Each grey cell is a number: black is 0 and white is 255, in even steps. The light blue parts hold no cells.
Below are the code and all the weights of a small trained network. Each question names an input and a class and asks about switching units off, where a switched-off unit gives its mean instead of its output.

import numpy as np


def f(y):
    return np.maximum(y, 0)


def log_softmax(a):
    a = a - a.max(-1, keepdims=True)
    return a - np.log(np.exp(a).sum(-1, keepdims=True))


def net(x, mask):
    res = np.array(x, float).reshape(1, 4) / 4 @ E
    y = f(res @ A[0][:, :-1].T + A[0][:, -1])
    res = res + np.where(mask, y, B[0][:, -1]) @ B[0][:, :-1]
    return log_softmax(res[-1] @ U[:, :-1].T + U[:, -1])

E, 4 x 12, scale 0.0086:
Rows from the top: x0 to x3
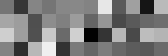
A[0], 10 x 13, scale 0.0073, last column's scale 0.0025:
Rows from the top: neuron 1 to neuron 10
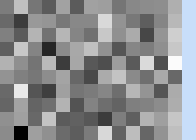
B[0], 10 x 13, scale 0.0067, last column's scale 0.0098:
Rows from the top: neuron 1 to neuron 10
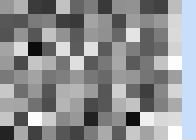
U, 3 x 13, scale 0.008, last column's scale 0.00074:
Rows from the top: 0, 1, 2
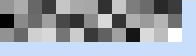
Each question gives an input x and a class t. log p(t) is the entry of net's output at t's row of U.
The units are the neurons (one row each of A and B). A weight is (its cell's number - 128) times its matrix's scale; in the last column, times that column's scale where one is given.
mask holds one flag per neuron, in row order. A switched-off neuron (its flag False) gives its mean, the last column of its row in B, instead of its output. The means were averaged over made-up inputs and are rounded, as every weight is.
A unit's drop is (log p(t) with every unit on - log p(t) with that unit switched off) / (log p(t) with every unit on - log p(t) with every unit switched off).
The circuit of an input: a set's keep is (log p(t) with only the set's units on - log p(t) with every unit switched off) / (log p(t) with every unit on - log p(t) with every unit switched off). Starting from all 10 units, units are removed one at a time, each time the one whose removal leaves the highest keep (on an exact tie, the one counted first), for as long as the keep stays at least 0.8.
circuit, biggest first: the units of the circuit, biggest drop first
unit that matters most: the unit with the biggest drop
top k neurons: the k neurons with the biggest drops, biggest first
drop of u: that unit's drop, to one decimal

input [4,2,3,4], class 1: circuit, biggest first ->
[neuron 7; neuron 10]
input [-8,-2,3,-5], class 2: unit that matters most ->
neuron 9
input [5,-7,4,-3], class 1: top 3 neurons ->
[neuron 9; neuron 5; neuron 7]
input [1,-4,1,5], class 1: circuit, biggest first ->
[neuron 7; neuron 10]
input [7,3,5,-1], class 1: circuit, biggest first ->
[neuron 5; neuron 7]
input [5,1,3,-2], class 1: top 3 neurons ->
[neuron 9; neuron 5; neuron 7]
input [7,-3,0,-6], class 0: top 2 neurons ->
[neuron 4; neuron 1]
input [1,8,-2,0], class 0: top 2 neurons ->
[neuron 10; neuron 2]
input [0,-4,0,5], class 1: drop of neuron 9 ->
0.2
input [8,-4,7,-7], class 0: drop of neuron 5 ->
0.1
